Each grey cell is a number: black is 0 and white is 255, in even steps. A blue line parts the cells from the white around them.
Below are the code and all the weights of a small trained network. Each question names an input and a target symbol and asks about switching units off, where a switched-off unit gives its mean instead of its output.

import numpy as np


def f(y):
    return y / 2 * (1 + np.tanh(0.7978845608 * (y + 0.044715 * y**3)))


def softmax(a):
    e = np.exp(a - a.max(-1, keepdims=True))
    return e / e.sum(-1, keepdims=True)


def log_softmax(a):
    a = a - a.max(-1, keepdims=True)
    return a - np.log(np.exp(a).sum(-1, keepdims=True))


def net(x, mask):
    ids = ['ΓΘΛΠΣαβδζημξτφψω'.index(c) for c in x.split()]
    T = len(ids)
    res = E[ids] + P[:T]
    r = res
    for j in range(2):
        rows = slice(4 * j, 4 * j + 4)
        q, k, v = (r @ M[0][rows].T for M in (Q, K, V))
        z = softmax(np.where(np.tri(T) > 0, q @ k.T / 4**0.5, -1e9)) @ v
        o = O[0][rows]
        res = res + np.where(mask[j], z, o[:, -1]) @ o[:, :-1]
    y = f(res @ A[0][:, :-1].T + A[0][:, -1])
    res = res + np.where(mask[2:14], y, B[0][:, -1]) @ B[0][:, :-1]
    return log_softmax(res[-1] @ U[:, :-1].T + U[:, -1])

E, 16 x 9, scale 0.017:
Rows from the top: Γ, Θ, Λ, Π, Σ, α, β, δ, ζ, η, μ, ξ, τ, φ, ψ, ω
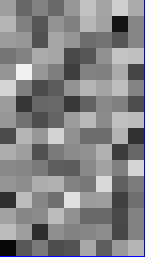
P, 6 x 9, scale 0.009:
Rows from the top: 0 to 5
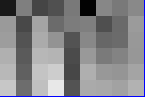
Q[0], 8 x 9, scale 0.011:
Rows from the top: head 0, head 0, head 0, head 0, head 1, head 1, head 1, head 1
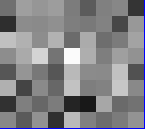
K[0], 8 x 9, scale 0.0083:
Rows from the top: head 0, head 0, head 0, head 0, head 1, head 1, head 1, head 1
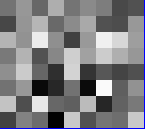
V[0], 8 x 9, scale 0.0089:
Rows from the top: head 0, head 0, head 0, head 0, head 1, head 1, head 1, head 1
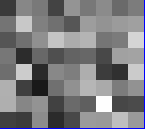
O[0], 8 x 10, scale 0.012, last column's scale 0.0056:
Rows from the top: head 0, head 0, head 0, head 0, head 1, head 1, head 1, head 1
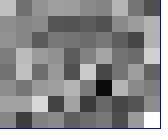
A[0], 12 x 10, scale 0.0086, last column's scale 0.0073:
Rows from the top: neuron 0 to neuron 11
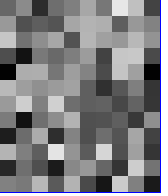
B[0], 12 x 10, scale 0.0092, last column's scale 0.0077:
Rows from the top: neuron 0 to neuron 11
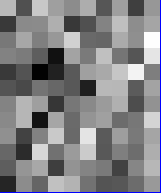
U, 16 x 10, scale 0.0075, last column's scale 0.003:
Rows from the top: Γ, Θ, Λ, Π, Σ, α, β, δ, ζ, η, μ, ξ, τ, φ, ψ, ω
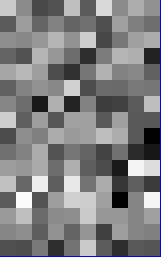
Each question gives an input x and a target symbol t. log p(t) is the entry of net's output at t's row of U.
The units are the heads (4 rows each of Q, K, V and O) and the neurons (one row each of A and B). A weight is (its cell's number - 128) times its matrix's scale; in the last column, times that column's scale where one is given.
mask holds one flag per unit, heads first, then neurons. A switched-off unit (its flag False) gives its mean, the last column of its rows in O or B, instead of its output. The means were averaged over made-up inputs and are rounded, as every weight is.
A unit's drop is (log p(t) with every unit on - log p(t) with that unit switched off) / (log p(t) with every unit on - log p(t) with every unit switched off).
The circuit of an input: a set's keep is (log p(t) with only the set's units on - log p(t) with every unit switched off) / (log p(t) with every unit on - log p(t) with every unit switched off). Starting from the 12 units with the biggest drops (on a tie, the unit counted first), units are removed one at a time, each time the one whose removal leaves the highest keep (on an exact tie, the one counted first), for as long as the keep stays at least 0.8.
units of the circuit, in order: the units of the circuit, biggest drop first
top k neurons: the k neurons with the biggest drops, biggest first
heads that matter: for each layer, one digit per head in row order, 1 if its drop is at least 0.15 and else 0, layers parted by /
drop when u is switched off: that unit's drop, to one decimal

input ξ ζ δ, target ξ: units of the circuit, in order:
head 1
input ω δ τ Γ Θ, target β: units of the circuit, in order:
head 1; head 0; neuron 7
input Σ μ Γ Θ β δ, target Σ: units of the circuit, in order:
head 1; neuron 1
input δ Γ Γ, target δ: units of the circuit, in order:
head 1; neuron 3; neuron 0
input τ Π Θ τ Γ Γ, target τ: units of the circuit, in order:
head 1; head 0
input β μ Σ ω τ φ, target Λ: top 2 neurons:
neuron 3; neuron 9
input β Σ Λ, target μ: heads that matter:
10
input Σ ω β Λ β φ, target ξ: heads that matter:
01
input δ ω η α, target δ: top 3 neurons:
neuron 0; neuron 3; neuron 7
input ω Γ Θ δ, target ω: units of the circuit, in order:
head 1; neuron 3
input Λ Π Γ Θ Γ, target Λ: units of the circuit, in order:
head 1; neuron 0
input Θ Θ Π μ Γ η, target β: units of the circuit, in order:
head 0; neuron 3
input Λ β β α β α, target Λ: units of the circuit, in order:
head 1; neuron 0; neuron 3
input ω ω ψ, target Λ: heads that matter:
11
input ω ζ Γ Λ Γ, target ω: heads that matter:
11
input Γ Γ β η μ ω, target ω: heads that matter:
01
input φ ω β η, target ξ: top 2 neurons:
neuron 9; neuron 7
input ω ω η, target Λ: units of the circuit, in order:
head 1; head 0; neuron 9; neuron 2
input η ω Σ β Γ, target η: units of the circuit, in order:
head 1; head 0; neuron 5
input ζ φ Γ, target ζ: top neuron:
neuron 1
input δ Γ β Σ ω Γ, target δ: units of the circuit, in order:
head 1; neuron 0; neuron 3
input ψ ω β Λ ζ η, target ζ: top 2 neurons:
neuron 1; neuron 9
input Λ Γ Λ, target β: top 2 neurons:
neuron 7; neuron 2
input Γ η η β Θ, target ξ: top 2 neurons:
neuron 7; neuron 1
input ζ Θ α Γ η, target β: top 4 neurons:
neuron 7; neuron 3; neuron 2; neuron 10
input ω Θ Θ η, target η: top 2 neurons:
neuron 5; neuron 6
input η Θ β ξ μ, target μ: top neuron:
neuron 3
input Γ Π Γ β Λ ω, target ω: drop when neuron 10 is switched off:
0.3
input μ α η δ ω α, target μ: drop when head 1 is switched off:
0.4
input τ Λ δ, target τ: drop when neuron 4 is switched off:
0.0
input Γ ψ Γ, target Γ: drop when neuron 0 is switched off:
0.1
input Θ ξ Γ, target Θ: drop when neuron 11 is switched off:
0.2
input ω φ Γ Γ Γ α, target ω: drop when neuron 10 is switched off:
0.4
